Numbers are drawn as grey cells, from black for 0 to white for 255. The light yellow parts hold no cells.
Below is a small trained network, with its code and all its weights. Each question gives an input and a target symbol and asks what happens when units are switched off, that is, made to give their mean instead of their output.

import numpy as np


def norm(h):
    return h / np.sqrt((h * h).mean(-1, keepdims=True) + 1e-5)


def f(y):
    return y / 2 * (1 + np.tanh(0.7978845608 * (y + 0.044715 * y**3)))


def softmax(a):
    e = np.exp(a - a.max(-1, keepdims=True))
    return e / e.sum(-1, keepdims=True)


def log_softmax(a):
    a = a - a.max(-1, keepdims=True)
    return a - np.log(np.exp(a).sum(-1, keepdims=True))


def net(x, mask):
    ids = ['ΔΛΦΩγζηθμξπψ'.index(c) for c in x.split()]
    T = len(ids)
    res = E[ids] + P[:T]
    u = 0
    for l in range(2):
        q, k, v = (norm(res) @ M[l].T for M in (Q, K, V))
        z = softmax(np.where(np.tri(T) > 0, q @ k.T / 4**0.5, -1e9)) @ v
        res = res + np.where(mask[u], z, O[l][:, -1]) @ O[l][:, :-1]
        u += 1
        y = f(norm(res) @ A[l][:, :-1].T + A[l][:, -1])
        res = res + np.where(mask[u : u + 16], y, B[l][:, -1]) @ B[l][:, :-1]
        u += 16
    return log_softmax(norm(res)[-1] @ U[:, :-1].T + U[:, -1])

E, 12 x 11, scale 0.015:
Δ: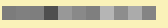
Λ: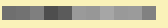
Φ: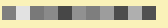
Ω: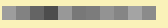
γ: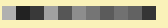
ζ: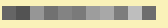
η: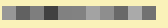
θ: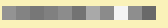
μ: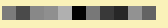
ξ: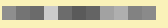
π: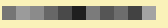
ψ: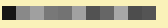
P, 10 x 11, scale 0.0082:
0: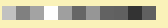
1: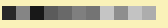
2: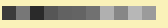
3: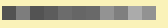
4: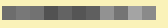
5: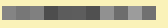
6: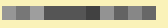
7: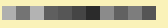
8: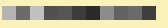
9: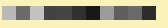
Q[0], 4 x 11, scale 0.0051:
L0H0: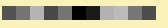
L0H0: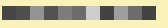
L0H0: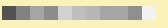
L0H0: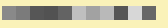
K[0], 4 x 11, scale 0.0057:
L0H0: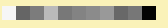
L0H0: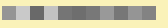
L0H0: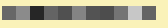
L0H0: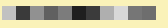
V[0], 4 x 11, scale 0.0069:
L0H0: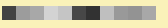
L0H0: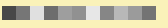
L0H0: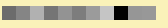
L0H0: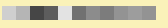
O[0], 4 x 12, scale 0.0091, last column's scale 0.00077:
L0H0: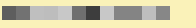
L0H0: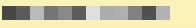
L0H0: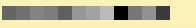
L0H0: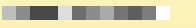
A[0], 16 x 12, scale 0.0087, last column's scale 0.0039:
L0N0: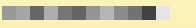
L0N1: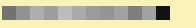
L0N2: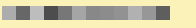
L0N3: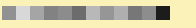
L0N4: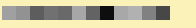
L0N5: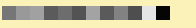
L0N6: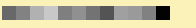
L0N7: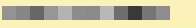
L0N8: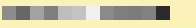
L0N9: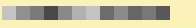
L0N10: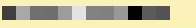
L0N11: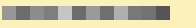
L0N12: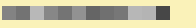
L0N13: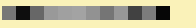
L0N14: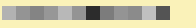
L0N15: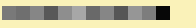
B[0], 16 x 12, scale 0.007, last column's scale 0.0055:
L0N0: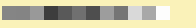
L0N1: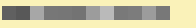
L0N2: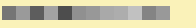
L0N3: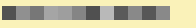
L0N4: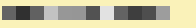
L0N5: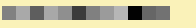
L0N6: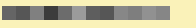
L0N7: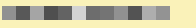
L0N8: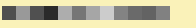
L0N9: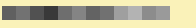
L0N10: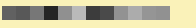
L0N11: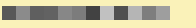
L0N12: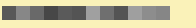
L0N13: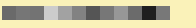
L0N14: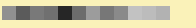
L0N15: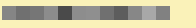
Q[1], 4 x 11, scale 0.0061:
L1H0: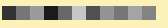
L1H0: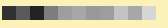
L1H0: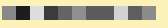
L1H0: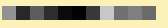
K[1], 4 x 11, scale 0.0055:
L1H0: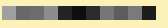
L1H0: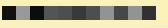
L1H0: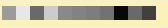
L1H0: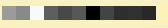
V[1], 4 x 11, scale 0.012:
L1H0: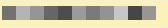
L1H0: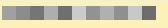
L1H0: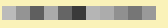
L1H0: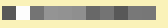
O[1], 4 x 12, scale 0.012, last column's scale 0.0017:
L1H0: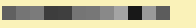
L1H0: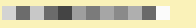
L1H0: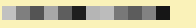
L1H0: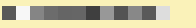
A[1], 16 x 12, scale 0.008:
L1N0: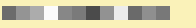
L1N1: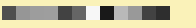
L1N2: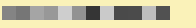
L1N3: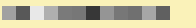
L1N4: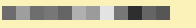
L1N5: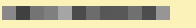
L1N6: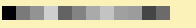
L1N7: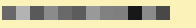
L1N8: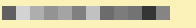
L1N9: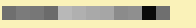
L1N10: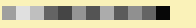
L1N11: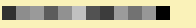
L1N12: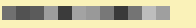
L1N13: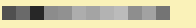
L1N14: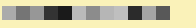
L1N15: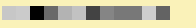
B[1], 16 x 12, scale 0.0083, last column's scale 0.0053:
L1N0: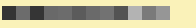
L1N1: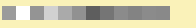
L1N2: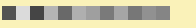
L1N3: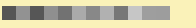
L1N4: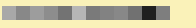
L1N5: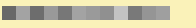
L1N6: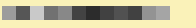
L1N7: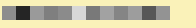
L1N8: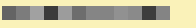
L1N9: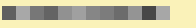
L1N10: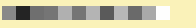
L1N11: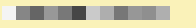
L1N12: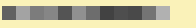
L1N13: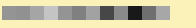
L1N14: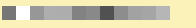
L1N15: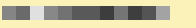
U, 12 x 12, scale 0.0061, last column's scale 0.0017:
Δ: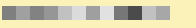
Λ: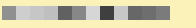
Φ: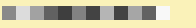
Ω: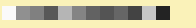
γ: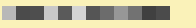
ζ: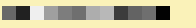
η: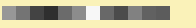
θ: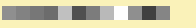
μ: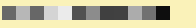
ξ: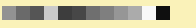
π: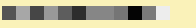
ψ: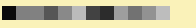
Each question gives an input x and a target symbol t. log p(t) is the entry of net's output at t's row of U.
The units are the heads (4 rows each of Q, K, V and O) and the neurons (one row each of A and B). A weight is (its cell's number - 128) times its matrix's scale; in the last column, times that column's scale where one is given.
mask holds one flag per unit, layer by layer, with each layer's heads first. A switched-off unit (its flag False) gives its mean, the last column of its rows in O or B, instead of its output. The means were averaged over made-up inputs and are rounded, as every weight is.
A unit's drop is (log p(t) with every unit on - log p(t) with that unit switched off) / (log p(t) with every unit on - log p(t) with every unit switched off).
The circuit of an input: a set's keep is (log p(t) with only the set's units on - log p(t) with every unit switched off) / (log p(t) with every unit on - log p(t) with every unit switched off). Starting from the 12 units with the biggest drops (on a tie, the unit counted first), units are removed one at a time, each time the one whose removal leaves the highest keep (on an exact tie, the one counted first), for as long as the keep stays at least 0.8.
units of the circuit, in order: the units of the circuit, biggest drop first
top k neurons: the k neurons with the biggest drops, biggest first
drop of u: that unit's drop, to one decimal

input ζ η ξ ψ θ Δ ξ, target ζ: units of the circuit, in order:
L0H0
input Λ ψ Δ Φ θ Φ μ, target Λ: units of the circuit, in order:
L0H0, L1N5, L1N1
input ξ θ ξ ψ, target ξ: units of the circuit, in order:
L0H0, L1N11, L0N14
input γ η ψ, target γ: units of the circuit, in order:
L0H0, L0N4
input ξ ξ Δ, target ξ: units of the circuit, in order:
L0H0, L0N14, L1H0
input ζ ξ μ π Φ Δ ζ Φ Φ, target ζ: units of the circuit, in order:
L0H0, L1N10
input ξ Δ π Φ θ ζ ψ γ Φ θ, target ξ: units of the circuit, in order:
L0H0, L0N14
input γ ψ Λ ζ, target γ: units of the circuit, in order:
L0H0, L0N4
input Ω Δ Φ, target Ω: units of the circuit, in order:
L0H0, L0N7, L1N15
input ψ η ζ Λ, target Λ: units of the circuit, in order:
L0N0, L1N13, L1N14
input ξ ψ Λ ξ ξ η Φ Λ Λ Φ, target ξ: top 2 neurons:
L1N10, L0N14
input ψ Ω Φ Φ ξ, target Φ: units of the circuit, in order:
L1H0, L0H0
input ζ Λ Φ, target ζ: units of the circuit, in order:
L0H0, L1N6
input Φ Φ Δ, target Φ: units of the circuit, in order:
L1H0
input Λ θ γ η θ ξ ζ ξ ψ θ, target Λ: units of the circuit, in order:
L0H0, L1N1
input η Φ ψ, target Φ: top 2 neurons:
L1N11, L1N10
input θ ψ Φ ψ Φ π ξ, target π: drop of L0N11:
0.1
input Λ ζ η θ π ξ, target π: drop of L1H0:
0.8
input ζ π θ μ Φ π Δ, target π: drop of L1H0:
0.8
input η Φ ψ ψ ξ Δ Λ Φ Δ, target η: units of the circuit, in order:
L0H0
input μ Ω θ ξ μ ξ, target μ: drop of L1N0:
0.0
